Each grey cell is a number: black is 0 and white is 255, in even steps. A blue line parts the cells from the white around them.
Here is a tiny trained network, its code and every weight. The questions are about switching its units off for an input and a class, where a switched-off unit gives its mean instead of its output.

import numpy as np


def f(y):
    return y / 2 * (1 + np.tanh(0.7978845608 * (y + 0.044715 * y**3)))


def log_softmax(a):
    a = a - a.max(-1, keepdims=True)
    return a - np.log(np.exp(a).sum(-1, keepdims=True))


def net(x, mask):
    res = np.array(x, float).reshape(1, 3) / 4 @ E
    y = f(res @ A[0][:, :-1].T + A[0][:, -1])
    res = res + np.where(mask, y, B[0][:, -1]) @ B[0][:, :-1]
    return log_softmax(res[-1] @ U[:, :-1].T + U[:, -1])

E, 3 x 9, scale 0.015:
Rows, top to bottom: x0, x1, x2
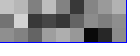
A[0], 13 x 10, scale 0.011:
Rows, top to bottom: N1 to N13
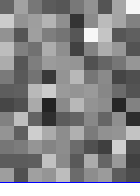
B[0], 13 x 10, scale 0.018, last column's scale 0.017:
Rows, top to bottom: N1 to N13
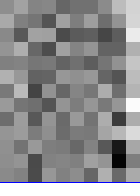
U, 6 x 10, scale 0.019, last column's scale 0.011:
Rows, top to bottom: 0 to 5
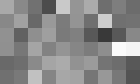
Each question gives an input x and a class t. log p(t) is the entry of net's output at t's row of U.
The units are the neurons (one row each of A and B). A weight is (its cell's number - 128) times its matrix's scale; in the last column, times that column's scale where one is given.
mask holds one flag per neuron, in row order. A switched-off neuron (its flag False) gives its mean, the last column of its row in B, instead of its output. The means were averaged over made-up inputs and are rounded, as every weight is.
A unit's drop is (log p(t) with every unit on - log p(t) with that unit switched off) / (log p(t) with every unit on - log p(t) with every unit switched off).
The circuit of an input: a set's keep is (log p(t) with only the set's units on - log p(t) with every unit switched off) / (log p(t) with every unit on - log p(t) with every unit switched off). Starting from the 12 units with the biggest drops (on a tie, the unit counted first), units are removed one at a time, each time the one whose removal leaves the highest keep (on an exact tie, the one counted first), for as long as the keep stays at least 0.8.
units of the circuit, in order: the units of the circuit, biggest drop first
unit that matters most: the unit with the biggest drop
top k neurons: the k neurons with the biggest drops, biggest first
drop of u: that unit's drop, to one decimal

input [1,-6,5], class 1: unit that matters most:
N3
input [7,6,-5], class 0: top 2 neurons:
[N2, N4]
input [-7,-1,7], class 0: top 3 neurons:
[N3, N6, N8]
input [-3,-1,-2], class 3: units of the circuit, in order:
[N4, N11]
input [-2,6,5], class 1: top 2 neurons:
[N3, N9]
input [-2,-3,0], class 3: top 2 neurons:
[N9, N11]
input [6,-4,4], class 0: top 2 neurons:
[N3, N2]
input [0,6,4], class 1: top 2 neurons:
[N9, N3]
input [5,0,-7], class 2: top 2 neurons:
[N3, N8]
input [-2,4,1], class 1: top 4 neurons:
[N9, N2, N8, N3]
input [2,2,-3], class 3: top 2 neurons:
[N11, N6]
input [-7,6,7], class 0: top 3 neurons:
[N3, N6, N8]
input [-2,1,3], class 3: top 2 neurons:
[N3, N9]
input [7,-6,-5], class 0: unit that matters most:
N2
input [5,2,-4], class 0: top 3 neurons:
[N2, N4, N10]
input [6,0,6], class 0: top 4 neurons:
[N3, N2, N4, N9]
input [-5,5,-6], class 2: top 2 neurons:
[N3, N2]
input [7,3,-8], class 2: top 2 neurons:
[N3, N8]
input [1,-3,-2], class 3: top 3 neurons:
[N9, N11, N6]
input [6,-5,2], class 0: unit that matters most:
N2
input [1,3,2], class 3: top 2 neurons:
[N3, N7]
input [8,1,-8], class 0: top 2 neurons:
[N2, N4]
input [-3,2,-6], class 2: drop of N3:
0.9
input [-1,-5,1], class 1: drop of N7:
0.2
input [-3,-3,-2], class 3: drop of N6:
-0.1
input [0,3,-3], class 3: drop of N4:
0.1
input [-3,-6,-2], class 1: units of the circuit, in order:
[N7]
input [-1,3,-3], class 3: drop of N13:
0.2
